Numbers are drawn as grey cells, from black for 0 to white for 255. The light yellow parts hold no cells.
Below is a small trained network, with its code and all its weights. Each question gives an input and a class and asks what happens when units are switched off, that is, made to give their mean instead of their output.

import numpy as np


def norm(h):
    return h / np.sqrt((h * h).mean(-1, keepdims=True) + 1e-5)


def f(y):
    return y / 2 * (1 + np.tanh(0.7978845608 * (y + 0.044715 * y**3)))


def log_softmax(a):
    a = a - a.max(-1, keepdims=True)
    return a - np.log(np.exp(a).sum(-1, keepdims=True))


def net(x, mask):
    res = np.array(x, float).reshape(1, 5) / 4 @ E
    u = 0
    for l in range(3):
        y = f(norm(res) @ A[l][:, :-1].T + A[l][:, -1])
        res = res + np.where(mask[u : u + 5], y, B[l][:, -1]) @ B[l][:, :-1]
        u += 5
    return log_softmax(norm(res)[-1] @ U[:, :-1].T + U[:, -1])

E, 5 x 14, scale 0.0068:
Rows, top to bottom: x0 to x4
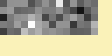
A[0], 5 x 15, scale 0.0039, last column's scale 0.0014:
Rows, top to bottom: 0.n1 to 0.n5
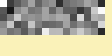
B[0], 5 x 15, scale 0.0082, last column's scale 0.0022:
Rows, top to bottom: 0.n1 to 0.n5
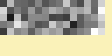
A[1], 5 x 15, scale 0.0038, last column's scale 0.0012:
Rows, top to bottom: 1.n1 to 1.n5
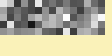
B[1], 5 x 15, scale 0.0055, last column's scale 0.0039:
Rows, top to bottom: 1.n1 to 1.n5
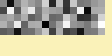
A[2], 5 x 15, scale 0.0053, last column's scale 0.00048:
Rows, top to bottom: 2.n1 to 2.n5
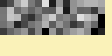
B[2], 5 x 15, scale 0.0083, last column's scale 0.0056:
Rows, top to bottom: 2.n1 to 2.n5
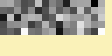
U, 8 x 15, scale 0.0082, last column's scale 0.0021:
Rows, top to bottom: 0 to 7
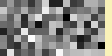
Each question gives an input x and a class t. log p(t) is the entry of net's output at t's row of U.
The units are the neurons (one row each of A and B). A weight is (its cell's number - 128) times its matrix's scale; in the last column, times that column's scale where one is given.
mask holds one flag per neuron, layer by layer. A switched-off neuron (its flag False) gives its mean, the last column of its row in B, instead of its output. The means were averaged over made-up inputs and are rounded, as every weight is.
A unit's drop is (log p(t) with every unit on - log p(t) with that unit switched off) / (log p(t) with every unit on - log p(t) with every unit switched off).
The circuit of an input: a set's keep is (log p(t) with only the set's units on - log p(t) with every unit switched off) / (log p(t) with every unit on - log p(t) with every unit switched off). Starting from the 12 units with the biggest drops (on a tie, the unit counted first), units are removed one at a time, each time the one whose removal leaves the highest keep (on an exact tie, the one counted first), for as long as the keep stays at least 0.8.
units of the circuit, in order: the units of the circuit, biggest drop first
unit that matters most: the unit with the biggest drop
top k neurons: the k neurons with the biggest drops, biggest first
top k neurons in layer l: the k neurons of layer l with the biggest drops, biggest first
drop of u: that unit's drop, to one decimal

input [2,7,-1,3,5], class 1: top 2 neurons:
(1.n4 0.n2)
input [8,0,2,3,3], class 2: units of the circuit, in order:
(2.n1)
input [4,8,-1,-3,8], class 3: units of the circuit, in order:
(2.n2 2.n5)
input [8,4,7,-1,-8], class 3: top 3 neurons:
(2.n2 2.n3 0.n1)
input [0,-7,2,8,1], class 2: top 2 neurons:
(2.n1 1.n4)
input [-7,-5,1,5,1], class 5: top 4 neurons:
(0.n3 2.n5 0.n4 0.n5)
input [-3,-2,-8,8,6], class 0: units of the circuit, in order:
(2.n4 1.n5)
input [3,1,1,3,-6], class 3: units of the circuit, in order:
(2.n2 1.n4)
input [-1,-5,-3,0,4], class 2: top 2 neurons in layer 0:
(0.n3 0.n4)
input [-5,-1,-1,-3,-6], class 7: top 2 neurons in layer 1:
(1.n4 1.n3)
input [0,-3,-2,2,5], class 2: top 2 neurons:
(0.n3 2.n1)
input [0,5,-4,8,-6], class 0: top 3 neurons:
(2.n4 1.n4 0.n1)
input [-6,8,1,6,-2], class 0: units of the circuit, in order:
(2.n4 1.n4)
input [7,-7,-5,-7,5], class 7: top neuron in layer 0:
(0.n5)
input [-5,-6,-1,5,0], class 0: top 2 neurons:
(0.n1 1.n5)
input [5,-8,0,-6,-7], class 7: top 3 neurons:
(0.n5 2.n3 1.n4)
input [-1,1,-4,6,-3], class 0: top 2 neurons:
(2.n4 0.n1)
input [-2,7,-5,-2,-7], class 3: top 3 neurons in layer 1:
(1.n1 1.n2 1.n4)
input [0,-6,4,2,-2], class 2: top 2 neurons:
(0.n3 2.n1)
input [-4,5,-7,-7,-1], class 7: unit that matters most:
1.n4
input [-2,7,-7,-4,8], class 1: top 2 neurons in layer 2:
(2.n5 2.n3)
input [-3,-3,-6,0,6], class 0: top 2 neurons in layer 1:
(1.n3 1.n5)
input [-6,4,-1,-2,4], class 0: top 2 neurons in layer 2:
(2.n4 2.n5)
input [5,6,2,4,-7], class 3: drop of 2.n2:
0.1
